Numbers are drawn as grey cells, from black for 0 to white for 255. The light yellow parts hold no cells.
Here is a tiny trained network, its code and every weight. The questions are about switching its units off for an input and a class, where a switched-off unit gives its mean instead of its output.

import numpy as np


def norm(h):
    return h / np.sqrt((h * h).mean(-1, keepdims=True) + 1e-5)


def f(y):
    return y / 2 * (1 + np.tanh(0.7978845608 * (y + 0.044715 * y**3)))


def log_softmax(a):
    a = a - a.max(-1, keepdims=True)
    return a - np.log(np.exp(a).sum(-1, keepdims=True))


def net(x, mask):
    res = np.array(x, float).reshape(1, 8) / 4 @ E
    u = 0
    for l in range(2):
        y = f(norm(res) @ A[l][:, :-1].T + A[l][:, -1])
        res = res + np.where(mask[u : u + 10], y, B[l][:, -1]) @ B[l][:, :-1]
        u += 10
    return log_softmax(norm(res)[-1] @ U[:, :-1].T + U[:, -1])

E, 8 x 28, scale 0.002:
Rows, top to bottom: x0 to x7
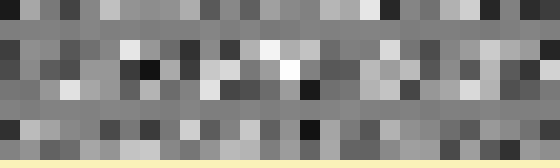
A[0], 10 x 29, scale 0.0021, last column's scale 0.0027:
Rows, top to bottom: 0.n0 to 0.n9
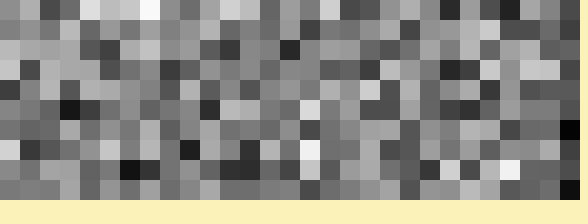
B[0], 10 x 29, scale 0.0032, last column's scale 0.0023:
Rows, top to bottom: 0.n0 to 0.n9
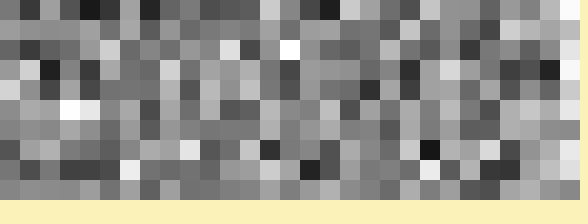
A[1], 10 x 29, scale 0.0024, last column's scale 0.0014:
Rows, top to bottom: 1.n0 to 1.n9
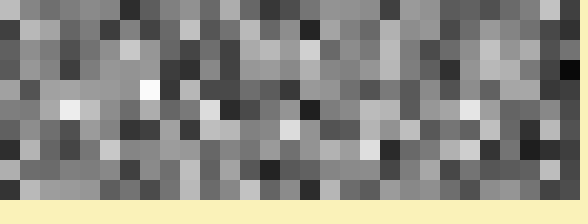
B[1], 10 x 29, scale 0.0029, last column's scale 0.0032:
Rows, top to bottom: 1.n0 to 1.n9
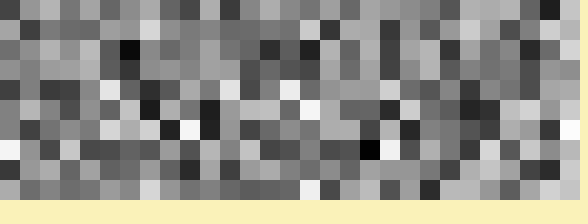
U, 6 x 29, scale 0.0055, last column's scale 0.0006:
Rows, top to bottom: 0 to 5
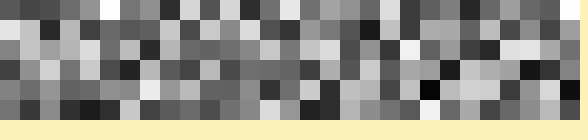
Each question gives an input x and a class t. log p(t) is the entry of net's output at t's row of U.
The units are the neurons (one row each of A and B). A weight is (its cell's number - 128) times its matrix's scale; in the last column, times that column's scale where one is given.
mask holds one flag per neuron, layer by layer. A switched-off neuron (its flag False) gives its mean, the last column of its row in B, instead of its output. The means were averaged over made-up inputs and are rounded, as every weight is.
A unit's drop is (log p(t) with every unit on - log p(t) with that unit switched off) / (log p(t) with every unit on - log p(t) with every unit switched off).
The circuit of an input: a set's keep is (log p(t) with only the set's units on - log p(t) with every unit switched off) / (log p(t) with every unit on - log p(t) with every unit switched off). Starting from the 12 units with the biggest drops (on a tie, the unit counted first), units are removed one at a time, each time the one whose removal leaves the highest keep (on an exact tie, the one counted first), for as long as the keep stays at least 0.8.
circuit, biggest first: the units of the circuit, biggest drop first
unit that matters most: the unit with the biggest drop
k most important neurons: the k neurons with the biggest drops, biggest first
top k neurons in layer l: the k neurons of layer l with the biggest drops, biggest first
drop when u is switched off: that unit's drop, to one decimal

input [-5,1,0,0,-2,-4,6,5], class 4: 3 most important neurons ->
1.n1, 1.n9, 0.n4
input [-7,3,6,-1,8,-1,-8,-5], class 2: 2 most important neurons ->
1.n5, 0.n4
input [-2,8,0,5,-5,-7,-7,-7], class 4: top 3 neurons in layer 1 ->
1.n5, 1.n7, 1.n4
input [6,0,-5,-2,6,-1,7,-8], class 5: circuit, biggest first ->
0.n8
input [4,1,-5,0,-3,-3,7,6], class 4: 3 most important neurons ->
1.n9, 1.n1, 0.n8
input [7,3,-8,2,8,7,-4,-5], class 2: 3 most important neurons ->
1.n5, 0.n3, 1.n2
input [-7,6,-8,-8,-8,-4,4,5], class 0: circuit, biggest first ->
1.n4, 0.n2
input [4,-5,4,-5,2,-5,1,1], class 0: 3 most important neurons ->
0.n3, 1.n4, 0.n2
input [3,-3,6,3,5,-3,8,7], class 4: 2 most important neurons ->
1.n1, 1.n9
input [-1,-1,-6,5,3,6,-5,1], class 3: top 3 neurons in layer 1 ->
1.n8, 1.n0, 1.n4
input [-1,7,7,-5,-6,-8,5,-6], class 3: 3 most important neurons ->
1.n2, 1.n5, 0.n0
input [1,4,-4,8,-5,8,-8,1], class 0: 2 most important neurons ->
1.n6, 1.n9
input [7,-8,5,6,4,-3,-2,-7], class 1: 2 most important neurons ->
1.n7, 0.n2
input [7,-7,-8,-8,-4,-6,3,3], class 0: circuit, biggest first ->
0.n2
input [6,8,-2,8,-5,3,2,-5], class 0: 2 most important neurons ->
1.n6, 0.n3
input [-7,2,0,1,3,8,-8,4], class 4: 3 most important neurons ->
0.n7, 1.n7, 0.n4
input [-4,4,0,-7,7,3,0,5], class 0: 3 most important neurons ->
1.n4, 0.n2, 0.n5
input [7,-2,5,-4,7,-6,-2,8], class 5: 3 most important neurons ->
0.n0, 0.n3, 0.n5
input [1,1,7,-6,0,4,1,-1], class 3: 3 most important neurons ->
1.n2, 1.n3, 1.n6
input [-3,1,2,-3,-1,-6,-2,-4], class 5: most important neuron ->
0.n8
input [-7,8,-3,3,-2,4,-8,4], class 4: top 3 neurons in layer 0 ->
0.n7, 0.n4, 0.n0
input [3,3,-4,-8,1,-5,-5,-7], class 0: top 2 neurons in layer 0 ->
0.n2, 0.n0
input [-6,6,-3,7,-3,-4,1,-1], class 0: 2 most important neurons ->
1.n6, 0.n4
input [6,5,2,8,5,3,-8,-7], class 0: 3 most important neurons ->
1.n6, 0.n0, 1.n9
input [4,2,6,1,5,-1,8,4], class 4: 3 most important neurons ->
1.n9, 1.n1, 0.n5
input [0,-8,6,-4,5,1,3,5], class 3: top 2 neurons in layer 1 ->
1.n2, 1.n3
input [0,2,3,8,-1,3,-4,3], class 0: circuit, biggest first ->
1.n6
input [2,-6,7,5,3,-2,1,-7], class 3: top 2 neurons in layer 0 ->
0.n0, 0.n2
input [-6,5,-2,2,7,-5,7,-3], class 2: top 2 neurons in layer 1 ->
1.n5, 1.n7
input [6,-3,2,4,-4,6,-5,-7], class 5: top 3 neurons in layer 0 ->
0.n8, 0.n3, 0.n7
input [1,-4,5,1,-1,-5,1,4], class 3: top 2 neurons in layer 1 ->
1.n2, 1.n3
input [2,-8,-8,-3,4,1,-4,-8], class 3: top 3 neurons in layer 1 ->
1.n8, 1.n0, 1.n6
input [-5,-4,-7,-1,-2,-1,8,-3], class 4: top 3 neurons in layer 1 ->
1.n9, 1.n1, 1.n2
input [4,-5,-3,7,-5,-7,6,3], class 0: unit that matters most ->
1.n6
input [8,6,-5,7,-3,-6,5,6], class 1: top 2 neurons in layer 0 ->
0.n2, 0.n4
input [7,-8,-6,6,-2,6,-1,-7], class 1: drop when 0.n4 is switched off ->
0.2
